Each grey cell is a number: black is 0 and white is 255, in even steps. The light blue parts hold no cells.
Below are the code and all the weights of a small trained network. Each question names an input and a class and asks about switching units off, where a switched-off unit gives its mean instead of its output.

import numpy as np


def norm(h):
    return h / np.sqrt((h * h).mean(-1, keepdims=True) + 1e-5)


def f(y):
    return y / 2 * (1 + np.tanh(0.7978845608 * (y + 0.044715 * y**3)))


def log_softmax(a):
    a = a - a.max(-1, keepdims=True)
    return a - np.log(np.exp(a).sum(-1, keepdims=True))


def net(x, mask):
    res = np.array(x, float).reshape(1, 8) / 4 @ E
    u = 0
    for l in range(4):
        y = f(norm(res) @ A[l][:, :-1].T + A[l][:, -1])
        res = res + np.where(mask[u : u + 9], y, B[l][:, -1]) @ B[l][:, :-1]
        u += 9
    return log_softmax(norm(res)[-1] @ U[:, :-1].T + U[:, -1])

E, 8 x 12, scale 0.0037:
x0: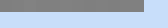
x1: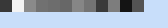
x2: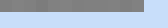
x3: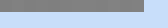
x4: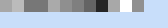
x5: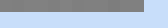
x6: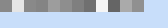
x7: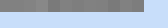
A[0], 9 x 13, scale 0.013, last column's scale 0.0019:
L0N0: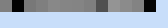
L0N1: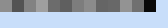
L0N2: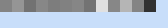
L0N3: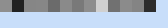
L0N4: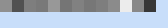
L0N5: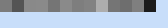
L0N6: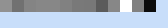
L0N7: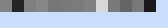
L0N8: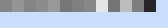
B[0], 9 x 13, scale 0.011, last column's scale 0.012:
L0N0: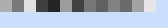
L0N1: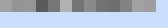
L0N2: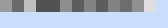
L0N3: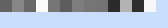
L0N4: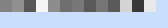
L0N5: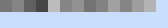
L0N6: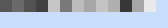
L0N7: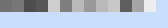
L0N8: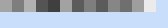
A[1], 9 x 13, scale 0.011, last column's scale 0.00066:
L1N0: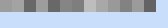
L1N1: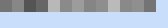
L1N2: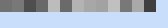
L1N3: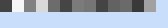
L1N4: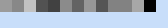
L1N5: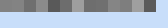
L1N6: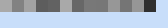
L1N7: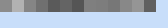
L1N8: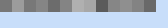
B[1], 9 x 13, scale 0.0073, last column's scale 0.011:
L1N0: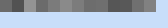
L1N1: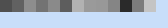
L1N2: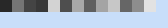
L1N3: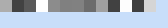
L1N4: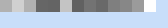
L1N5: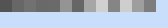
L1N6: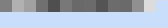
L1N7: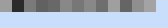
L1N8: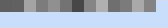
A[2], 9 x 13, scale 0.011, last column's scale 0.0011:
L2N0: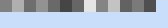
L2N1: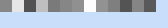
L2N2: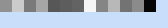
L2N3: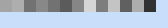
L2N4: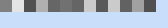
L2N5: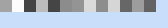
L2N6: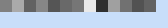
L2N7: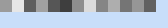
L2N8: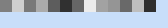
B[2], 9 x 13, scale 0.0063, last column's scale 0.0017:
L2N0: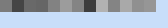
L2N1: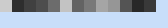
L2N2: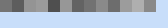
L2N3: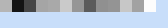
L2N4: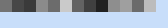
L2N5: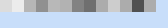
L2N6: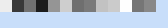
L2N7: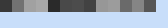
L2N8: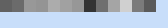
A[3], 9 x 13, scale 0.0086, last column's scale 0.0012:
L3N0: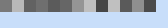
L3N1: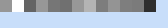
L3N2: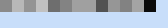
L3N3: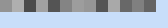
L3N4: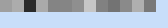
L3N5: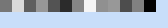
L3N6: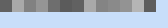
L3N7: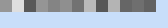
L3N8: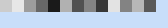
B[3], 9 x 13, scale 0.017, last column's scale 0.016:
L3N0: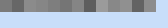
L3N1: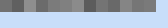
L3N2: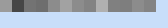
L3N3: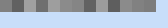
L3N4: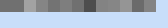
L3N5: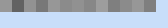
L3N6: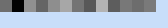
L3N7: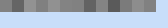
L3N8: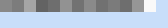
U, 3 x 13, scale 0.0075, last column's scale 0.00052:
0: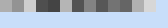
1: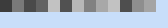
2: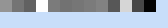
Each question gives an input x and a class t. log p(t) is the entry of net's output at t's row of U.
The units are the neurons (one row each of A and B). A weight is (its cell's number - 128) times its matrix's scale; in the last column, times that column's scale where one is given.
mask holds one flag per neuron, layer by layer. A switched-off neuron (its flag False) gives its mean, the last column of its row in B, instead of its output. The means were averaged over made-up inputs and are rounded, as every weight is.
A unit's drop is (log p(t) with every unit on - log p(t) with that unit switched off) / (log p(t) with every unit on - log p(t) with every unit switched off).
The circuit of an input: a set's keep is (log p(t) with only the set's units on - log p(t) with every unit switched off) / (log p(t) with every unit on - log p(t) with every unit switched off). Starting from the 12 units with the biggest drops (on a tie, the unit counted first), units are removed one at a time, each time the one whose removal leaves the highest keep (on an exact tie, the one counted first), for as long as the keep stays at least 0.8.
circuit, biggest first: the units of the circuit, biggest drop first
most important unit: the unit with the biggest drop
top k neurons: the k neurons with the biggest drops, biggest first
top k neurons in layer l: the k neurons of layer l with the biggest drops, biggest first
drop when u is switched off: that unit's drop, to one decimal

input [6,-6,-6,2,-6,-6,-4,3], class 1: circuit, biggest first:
(L0N7)
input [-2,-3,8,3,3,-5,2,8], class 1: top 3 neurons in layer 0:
(L0N6; L0N0; L0N3)
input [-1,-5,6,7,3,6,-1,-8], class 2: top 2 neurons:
(L0N4; L0N7)
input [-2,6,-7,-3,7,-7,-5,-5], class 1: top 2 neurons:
(L0N0; L0N3)
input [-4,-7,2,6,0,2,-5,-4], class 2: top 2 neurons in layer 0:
(L0N3; L0N4)
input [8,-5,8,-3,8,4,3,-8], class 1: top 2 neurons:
(L0N6; L0N3)
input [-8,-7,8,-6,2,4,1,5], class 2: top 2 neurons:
(L0N4; L0N3)
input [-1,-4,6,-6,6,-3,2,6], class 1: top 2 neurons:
(L0N6; L0N3)
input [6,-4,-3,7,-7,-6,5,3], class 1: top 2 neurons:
(L0N7; L0N0)
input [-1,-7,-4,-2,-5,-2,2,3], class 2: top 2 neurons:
(L0N3; L0N6)
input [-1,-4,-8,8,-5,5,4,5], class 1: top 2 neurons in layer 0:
(L0N7; L0N0)
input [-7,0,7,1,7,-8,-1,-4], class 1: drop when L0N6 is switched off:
0.9
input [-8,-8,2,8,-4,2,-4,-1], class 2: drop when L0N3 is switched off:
1.2
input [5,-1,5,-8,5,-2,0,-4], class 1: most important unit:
L0N6
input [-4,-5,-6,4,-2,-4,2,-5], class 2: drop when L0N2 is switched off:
0.0
